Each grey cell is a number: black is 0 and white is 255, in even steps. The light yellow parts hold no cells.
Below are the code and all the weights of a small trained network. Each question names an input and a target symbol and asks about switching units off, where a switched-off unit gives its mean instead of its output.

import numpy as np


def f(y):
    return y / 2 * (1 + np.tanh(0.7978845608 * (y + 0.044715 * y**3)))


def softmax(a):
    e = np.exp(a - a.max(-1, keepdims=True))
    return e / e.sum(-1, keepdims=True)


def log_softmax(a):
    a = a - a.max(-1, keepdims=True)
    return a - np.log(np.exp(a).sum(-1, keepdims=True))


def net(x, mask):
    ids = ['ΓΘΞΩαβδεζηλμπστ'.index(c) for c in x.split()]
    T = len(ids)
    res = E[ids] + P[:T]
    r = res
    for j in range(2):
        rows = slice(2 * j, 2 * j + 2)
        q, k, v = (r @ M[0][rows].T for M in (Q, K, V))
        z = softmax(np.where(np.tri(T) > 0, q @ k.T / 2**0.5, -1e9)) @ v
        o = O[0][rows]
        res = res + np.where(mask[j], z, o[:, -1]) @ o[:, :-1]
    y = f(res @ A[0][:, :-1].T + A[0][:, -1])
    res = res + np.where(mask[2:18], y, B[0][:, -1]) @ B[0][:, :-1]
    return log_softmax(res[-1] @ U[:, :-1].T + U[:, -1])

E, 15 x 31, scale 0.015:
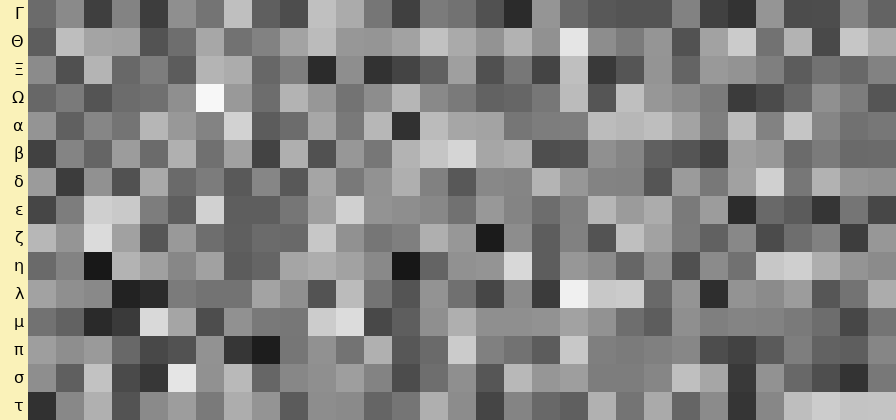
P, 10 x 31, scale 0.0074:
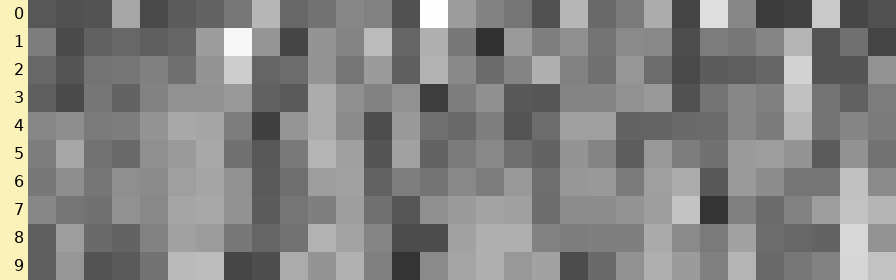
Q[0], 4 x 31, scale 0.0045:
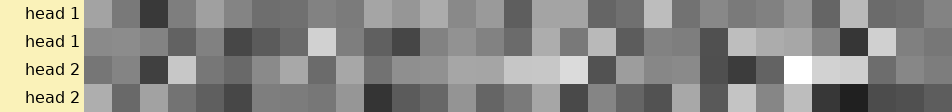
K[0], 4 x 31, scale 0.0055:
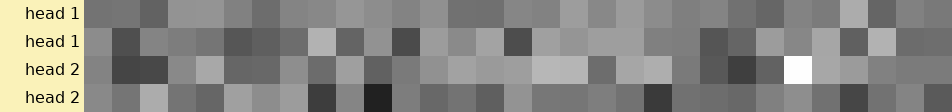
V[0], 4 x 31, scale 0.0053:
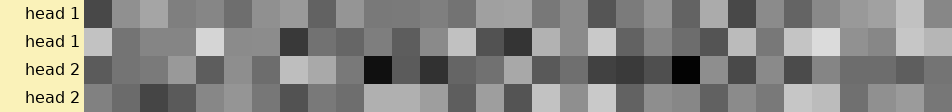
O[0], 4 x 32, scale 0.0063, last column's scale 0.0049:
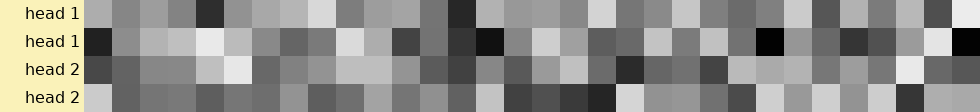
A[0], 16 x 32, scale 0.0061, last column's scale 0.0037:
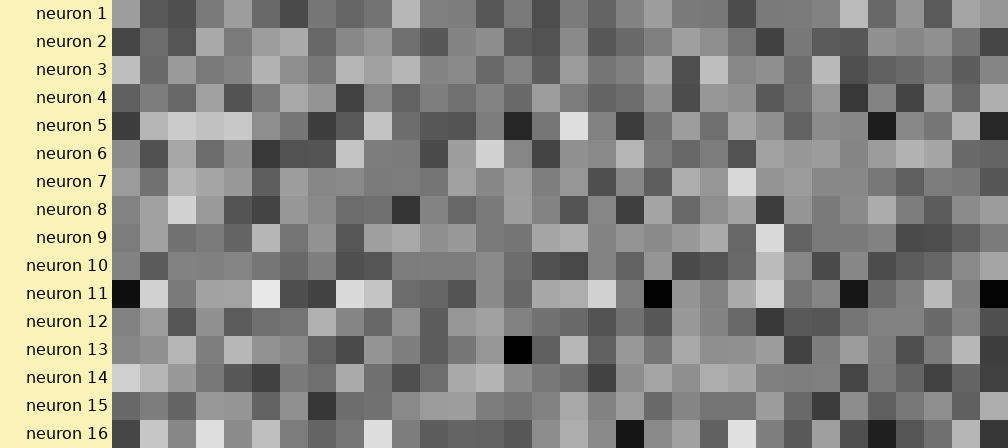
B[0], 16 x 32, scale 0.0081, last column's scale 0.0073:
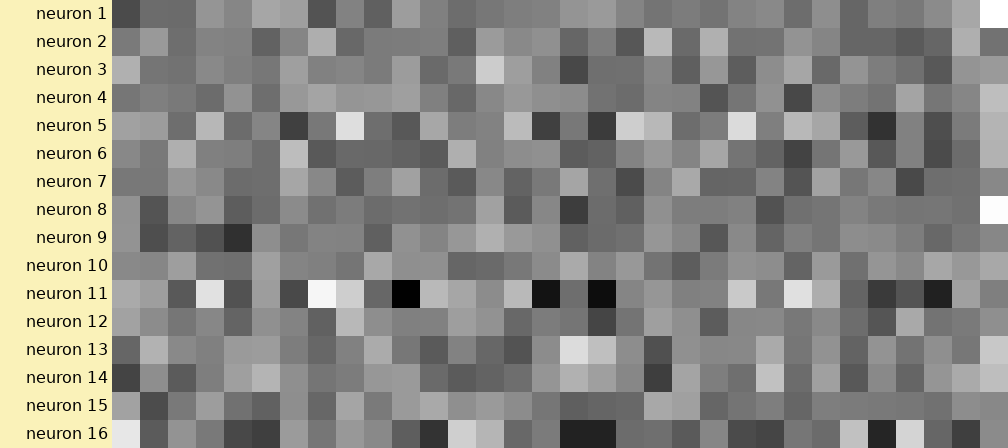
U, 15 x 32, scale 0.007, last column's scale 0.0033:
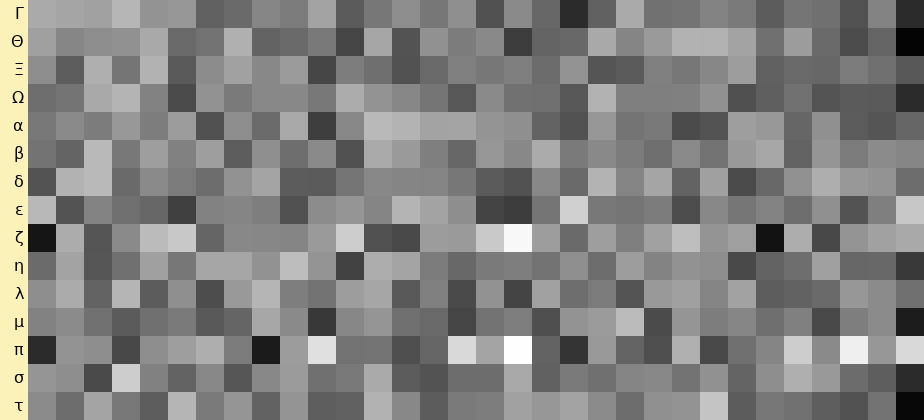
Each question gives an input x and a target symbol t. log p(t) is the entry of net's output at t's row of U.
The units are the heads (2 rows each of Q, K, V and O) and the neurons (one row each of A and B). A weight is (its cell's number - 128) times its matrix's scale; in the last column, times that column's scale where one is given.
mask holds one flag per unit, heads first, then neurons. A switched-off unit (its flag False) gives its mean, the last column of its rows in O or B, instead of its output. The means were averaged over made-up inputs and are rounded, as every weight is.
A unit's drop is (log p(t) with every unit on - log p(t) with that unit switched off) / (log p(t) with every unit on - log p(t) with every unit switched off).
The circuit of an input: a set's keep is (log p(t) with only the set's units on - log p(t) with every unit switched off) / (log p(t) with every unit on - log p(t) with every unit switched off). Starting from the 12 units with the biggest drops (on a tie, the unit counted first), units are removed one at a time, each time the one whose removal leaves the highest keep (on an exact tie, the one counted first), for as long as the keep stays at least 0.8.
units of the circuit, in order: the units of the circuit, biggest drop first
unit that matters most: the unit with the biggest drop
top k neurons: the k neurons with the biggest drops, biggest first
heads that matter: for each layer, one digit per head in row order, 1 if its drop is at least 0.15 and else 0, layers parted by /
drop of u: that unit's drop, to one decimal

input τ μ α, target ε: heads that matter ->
00
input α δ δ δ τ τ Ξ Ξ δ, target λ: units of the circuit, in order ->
head 1; neuron 5
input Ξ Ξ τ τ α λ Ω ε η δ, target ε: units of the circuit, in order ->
neuron 13
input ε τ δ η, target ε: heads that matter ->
01
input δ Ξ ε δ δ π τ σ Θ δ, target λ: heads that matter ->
10
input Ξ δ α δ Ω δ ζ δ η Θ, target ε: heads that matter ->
01
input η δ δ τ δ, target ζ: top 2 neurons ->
neuron 13; neuron 1
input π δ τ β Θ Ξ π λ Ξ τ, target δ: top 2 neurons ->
neuron 14; neuron 1
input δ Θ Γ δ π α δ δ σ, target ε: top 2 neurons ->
neuron 9; neuron 13
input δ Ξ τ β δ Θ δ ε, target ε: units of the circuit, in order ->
neuron 13; neuron 15
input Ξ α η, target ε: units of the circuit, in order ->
head 2; neuron 13
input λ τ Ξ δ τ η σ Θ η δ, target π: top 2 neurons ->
neuron 5; neuron 8
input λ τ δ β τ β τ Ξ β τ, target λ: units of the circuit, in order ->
neuron 11; head 2
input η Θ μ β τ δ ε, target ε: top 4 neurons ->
neuron 13; neuron 8; neuron 15; neuron 1
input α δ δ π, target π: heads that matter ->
10
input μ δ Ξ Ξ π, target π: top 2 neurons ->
neuron 5; neuron 14
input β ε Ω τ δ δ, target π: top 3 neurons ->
neuron 5; neuron 13; neuron 8
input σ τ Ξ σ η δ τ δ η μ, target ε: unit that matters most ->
neuron 14
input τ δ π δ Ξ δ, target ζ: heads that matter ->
10
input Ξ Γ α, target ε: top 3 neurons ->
neuron 8; neuron 13; neuron 12
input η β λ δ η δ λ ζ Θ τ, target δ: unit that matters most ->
head 2
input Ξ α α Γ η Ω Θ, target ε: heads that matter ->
00
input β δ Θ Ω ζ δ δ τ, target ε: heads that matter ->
01
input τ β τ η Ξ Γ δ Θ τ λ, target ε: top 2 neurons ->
neuron 3; neuron 13
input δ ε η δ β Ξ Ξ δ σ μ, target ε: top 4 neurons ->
neuron 14; neuron 13; neuron 9; neuron 10
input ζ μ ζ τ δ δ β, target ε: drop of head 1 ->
0.3
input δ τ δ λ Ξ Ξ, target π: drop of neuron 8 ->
0.0
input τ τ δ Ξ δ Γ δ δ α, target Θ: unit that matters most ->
neuron 14
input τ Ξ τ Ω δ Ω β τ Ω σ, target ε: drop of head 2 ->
-0.2
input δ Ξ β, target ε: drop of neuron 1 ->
0.1
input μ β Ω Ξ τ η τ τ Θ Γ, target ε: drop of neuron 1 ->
0.3
